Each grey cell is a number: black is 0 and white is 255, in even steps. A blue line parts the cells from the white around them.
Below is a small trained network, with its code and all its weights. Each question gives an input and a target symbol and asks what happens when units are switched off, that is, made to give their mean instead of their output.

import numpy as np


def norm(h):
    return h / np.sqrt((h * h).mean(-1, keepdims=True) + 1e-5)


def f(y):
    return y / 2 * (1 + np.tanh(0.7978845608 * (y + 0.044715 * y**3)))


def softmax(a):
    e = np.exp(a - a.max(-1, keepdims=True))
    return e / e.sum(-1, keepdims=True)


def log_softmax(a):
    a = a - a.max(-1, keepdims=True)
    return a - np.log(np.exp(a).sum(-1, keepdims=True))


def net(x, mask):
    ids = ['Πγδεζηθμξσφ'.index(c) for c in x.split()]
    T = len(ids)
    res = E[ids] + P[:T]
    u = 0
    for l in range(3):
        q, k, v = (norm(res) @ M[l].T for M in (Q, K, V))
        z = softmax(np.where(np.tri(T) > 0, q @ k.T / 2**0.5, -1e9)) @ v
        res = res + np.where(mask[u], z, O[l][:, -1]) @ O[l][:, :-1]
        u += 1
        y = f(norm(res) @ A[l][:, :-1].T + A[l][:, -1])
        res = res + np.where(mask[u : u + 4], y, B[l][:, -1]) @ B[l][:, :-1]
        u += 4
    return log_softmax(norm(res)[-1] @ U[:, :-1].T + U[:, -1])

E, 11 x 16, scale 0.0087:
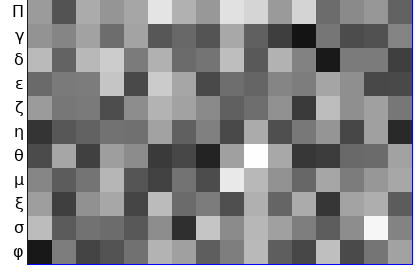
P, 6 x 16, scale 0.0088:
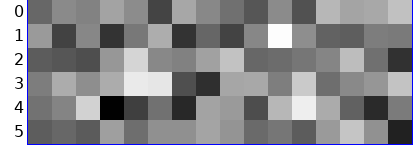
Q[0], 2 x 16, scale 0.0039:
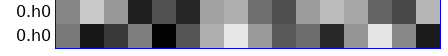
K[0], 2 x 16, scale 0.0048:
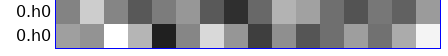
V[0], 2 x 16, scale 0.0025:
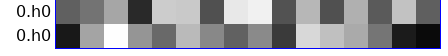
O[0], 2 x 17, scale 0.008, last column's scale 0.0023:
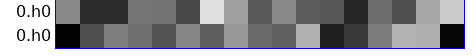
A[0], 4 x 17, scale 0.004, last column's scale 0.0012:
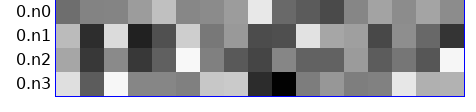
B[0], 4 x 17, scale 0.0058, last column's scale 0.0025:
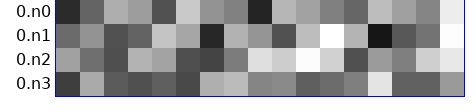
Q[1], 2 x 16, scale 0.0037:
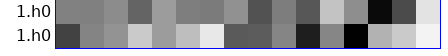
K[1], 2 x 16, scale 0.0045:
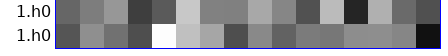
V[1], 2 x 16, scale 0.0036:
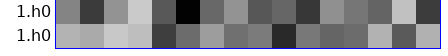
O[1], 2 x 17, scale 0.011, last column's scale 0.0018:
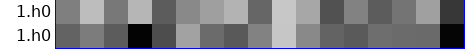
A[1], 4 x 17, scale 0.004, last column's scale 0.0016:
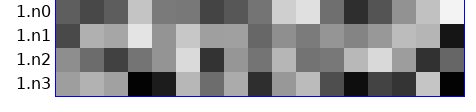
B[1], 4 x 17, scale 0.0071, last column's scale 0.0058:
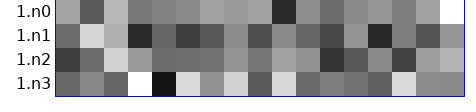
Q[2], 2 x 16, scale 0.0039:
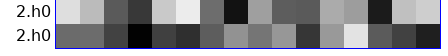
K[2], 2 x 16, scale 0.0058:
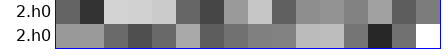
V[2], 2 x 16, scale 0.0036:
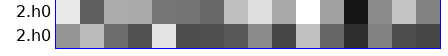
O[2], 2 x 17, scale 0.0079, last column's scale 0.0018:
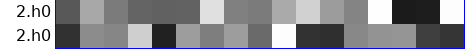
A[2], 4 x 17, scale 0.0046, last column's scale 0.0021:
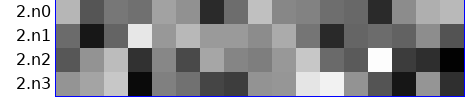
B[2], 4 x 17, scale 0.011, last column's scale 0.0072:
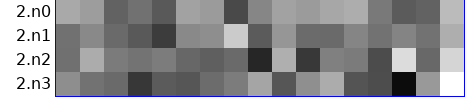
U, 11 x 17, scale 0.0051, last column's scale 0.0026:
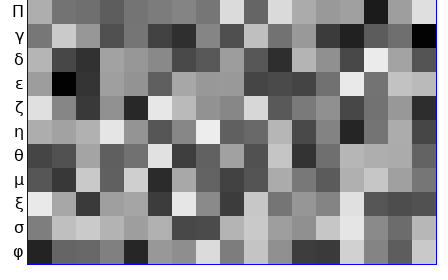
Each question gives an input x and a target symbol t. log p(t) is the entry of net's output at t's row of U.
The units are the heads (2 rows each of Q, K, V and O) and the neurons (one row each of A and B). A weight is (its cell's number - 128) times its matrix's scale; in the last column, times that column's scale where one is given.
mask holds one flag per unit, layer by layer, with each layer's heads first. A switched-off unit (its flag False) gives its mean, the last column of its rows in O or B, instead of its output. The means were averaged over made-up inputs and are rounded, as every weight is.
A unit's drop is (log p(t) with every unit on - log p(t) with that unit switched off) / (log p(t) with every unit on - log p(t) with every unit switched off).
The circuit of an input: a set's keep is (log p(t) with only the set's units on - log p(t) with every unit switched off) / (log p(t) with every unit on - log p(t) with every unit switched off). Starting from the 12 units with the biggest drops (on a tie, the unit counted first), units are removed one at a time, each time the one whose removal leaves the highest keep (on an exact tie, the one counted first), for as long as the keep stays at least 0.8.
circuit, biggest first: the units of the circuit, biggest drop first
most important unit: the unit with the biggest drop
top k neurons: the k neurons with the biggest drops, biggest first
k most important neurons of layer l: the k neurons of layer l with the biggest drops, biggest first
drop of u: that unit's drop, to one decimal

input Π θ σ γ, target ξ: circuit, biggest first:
(0.h0; 2.h0)
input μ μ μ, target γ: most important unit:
1.h0
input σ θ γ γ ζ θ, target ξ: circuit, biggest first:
(0.h0; 2.n3)
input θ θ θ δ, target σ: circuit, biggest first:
(2.h0; 2.n3)
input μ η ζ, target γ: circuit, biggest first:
(2.n2; 1.n2)
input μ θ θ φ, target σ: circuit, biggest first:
(2.h0; 2.n3; 1.h0)
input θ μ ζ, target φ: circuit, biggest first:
(2.h0; 1.n2)
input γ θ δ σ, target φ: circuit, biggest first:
(0.h0; 2.h0)
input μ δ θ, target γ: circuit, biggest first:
(2.n2; 0.n2)
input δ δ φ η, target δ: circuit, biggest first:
(1.h0; 2.h0)
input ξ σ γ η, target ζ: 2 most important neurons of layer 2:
(2.n0; 2.n1)
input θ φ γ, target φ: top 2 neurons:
(2.n1; 0.n0)
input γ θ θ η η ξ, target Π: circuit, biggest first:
(2.h0; 1.h0; 1.n3; 2.n2)
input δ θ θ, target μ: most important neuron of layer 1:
(1.n3)
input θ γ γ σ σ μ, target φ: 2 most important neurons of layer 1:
(1.n0; 1.n2)
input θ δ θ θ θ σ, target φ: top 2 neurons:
(1.n2; 0.n2)
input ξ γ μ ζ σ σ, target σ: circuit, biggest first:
(0.h0; 2.n3)
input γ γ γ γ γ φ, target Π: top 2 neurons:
(1.n3; 0.n2)
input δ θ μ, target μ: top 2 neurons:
(1.n3; 0.n0)
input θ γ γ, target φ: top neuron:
(2.n1)
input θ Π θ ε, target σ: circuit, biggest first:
(2.h0; 2.n3; 1.h0)
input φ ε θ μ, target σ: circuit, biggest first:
(2.h0; 2.n3)
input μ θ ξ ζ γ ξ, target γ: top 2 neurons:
(2.n2; 1.n2)
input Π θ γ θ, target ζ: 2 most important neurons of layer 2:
(2.n0; 2.n1)
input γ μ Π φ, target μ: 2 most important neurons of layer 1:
(1.n1; 1.n0)
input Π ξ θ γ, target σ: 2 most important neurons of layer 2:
(2.n3; 2.n2)
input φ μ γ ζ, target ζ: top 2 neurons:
(2.n0; 0.n2)
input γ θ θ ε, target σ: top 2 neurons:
(2.n3; 1.n1)
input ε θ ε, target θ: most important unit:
0.h0
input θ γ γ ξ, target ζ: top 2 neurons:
(2.n0; 0.n0)
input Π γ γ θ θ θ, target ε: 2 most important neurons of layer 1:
(1.n0; 1.n1)
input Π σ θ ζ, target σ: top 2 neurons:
(2.n3; 0.n2)
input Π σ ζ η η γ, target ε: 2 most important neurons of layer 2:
(2.n2; 2.n3)
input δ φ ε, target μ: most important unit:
1.h0
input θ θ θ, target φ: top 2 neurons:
(2.n1; 0.n2)
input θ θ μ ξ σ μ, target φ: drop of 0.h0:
0.1
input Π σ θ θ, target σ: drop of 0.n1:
0.0
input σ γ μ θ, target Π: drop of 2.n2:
0.2
